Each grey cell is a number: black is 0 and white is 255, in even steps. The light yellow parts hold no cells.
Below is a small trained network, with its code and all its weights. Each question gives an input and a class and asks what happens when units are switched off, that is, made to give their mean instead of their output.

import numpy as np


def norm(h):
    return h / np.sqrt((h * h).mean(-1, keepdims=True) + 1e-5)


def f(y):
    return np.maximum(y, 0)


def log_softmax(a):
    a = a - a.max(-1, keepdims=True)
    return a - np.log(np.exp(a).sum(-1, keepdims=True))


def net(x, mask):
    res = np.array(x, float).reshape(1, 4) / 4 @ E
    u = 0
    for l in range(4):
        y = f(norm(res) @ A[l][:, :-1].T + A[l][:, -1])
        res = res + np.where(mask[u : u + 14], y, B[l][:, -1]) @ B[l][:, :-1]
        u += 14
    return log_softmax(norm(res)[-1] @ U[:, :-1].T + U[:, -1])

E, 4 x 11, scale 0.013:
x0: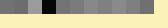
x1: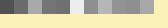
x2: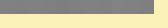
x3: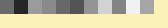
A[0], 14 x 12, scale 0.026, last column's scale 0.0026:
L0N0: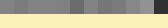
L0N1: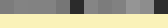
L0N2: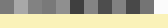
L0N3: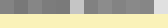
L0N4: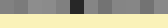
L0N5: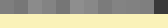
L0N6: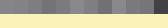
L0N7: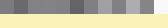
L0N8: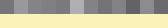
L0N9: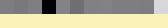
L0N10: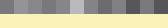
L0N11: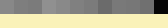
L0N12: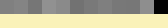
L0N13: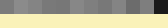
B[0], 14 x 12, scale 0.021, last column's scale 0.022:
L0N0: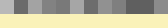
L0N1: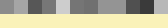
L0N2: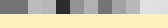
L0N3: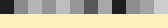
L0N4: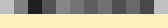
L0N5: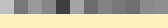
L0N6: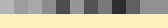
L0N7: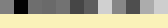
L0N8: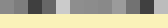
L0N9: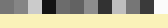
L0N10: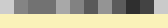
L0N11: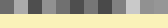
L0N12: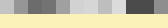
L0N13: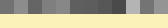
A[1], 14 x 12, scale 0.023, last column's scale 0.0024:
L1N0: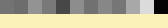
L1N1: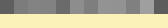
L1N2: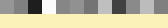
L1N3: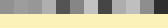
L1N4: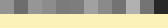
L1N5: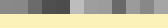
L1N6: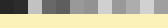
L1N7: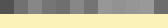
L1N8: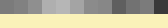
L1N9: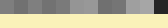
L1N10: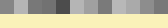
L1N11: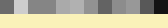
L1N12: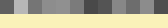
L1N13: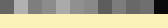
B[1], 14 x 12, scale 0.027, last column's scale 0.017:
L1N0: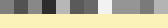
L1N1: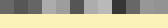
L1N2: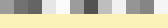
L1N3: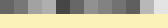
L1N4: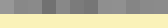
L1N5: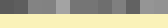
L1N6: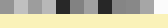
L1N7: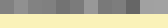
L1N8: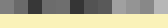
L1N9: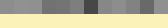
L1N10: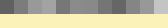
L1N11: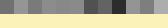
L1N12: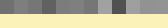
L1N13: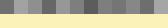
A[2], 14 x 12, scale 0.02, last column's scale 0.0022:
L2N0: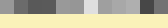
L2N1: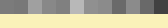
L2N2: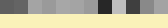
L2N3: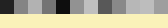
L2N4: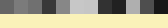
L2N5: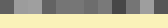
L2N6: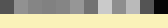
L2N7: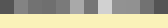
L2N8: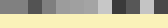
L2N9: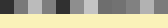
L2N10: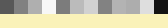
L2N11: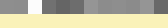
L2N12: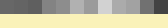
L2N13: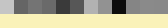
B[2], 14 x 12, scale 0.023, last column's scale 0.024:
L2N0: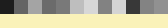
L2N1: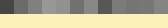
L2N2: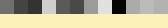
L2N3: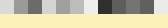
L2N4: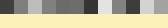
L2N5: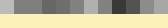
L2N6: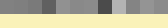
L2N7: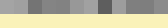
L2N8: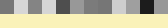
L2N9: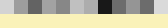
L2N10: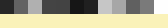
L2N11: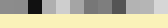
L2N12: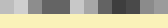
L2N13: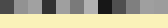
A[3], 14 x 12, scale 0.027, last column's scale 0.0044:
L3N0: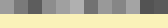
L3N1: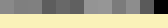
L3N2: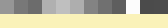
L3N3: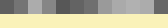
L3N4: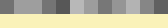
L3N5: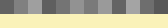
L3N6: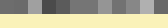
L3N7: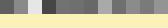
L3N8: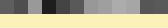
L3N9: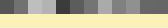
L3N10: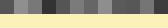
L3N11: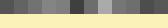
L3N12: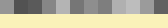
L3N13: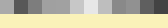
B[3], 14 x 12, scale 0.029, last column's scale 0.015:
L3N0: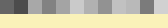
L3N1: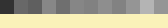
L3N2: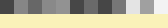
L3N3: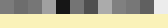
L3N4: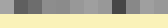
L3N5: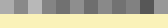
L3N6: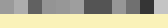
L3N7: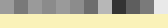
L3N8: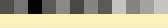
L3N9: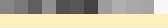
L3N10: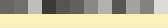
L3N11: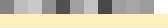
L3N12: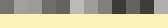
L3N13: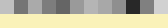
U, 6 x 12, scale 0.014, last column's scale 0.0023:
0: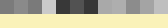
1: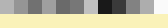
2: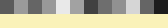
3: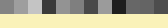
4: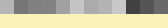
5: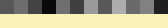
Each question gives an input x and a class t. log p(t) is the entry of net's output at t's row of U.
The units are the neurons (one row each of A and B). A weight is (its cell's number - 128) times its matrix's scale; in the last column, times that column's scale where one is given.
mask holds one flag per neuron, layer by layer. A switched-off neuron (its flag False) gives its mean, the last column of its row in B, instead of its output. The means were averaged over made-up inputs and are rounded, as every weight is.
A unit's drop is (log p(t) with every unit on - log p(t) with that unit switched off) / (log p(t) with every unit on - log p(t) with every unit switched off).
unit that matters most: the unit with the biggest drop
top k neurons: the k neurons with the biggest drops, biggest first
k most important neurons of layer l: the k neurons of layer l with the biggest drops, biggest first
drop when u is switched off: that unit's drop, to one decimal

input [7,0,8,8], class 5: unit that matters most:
L0N2
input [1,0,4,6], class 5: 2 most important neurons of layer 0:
L0N2, L0N1
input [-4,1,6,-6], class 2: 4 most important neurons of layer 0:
L0N9, L0N10, L0N8, L0N7
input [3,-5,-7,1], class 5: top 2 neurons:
L0N4, L0N1
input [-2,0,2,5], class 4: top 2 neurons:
L0N9, L0N2
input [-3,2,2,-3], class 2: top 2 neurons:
L0N9, L0N7
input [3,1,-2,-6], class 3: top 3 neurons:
L0N10, L0N8, L1N2
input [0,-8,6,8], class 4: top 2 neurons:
L0N9, L2N10
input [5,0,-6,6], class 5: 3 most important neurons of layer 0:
L0N2, L0N1, L0N3
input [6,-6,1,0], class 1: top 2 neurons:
L0N2, L0N10
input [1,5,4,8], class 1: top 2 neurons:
L1N6, L2N3
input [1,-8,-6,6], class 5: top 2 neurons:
L1N2, L2N3
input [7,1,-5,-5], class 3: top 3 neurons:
L0N10, L1N6, L0N8
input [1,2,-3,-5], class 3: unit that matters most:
L1N2
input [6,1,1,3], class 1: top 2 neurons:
L0N10, L0N4
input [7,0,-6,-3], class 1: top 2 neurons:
L0N2, L0N4
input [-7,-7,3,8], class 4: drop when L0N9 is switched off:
0.7
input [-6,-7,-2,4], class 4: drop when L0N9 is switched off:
0.6
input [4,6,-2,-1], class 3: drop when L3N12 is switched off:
0.0
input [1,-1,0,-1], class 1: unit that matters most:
L0N2
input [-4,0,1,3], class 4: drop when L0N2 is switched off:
0.9
